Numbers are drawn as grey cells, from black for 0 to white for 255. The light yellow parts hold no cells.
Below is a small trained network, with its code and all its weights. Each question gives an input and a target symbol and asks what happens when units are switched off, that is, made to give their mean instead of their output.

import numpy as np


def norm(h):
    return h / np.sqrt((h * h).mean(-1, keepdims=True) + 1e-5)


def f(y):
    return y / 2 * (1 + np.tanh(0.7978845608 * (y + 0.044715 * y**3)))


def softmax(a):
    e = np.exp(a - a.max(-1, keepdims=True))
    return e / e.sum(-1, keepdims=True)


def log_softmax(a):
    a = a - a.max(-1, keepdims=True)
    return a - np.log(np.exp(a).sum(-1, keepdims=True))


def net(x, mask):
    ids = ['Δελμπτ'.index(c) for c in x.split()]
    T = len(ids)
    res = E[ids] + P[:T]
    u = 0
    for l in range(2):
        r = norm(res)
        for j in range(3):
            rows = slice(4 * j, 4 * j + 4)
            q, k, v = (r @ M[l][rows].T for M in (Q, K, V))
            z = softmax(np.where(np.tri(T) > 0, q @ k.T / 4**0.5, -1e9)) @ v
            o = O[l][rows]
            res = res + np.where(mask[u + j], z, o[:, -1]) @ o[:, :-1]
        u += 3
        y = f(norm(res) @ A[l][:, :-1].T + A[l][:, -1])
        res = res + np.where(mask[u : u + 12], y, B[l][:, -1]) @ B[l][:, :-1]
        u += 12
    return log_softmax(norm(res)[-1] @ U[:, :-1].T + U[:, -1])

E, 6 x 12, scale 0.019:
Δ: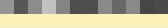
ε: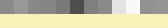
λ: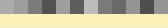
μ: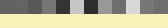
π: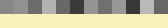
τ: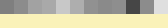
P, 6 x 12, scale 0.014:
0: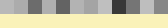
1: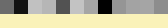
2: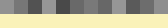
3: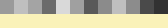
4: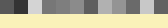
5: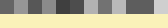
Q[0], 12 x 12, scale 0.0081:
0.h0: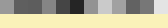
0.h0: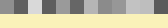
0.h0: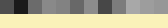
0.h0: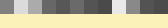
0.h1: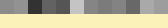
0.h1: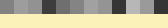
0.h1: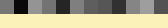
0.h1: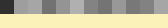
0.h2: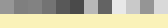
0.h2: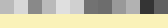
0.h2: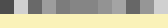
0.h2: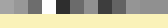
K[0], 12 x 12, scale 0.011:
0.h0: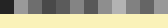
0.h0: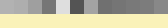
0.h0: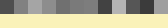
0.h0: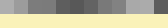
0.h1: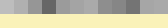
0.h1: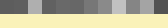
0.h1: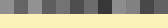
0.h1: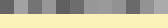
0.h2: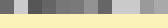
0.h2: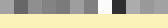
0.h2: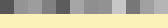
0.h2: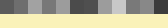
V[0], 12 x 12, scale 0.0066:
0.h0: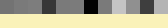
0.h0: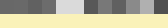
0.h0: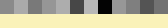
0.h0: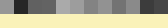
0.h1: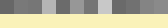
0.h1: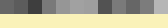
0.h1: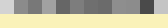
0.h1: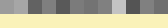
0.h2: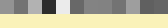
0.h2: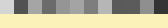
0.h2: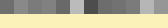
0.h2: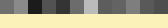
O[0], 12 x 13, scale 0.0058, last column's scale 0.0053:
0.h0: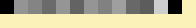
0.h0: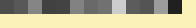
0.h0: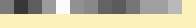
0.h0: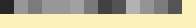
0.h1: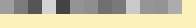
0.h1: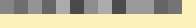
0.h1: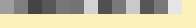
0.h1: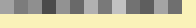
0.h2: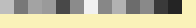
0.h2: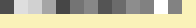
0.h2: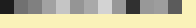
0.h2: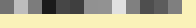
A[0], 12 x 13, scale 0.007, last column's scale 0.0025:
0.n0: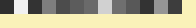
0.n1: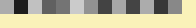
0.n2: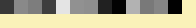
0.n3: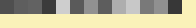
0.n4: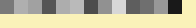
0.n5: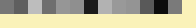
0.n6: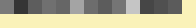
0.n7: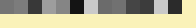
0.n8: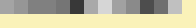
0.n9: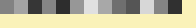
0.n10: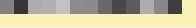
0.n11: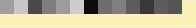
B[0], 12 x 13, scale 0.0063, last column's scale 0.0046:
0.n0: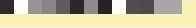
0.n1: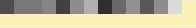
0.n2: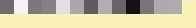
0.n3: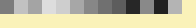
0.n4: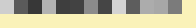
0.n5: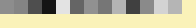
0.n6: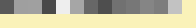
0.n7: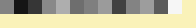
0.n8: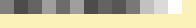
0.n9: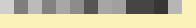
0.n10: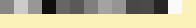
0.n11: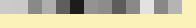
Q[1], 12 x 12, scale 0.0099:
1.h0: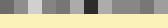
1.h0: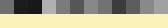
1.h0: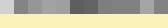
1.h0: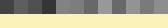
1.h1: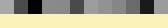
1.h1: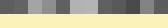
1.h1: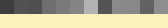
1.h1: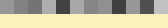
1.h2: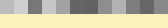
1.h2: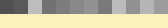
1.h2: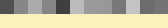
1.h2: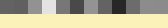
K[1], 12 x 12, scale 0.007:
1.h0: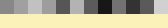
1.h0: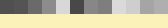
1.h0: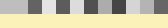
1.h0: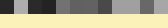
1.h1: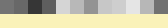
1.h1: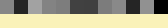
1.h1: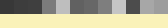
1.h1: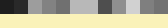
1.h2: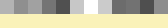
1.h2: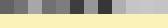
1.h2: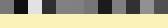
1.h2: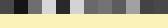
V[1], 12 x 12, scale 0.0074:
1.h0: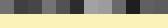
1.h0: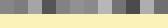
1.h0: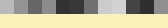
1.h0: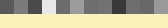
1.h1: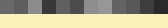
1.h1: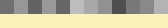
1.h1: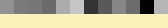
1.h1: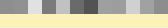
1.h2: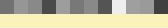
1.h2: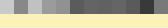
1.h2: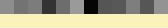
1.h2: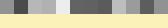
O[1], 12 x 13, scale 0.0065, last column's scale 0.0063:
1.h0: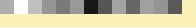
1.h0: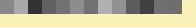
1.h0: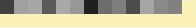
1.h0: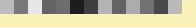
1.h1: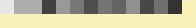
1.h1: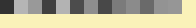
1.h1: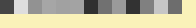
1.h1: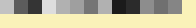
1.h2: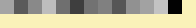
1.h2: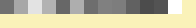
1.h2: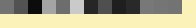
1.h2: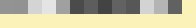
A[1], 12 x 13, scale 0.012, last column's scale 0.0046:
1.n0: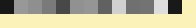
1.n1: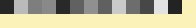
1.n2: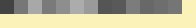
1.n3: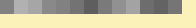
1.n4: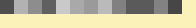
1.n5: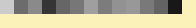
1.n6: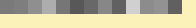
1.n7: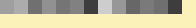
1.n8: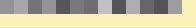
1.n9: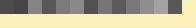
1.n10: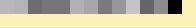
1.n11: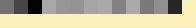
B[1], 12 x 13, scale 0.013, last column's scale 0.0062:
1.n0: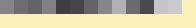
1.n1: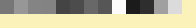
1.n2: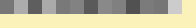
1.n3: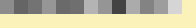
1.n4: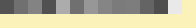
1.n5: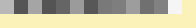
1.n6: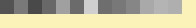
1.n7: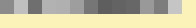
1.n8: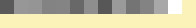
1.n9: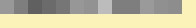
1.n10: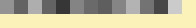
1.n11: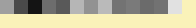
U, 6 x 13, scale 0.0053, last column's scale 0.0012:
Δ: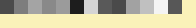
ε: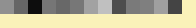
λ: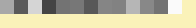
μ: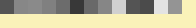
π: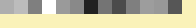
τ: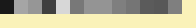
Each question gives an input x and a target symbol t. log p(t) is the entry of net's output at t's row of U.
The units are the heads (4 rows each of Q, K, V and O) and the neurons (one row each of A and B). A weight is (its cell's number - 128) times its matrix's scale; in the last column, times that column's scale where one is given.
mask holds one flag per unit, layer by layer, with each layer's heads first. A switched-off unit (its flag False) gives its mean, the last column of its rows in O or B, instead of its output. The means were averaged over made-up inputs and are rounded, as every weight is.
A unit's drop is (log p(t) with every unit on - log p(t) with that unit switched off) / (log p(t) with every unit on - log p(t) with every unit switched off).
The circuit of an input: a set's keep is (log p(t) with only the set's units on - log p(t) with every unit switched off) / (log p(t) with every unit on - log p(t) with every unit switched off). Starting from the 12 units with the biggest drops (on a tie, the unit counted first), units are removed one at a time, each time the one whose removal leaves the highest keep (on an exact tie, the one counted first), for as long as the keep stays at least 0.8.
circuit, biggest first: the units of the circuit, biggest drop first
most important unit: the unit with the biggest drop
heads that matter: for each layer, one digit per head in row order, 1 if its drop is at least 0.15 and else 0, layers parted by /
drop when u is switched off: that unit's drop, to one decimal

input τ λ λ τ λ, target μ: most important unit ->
0.h2
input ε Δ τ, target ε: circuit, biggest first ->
(1.n11; 1.h1)
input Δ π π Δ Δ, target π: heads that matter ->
110 / 010
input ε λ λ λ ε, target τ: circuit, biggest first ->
(0.n3; 0.h0)
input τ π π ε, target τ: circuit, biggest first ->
(0.h0; 0.n3; 1.n4)
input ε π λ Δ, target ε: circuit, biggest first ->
(1.h1; 1.h0; 1.n11)
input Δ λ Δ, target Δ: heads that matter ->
000 / 100
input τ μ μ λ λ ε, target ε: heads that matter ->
000 / 000
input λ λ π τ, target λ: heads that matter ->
100 / 000
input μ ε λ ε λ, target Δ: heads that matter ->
001 / 001
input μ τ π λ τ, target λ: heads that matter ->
011 / 111
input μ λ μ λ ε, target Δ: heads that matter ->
001 / 001
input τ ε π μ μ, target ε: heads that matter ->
000 / 100
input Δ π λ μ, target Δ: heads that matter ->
001 / 000
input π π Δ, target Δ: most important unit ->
1.n6
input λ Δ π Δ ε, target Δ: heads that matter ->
000 / 001
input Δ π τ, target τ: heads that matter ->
000 / 000
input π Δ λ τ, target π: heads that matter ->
100 / 000
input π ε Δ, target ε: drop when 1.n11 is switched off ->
0.3
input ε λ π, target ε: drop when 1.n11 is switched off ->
0.2
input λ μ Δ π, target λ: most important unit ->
0.h0
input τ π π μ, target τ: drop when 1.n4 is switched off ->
0.3
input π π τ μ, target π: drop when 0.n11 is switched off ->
0.2
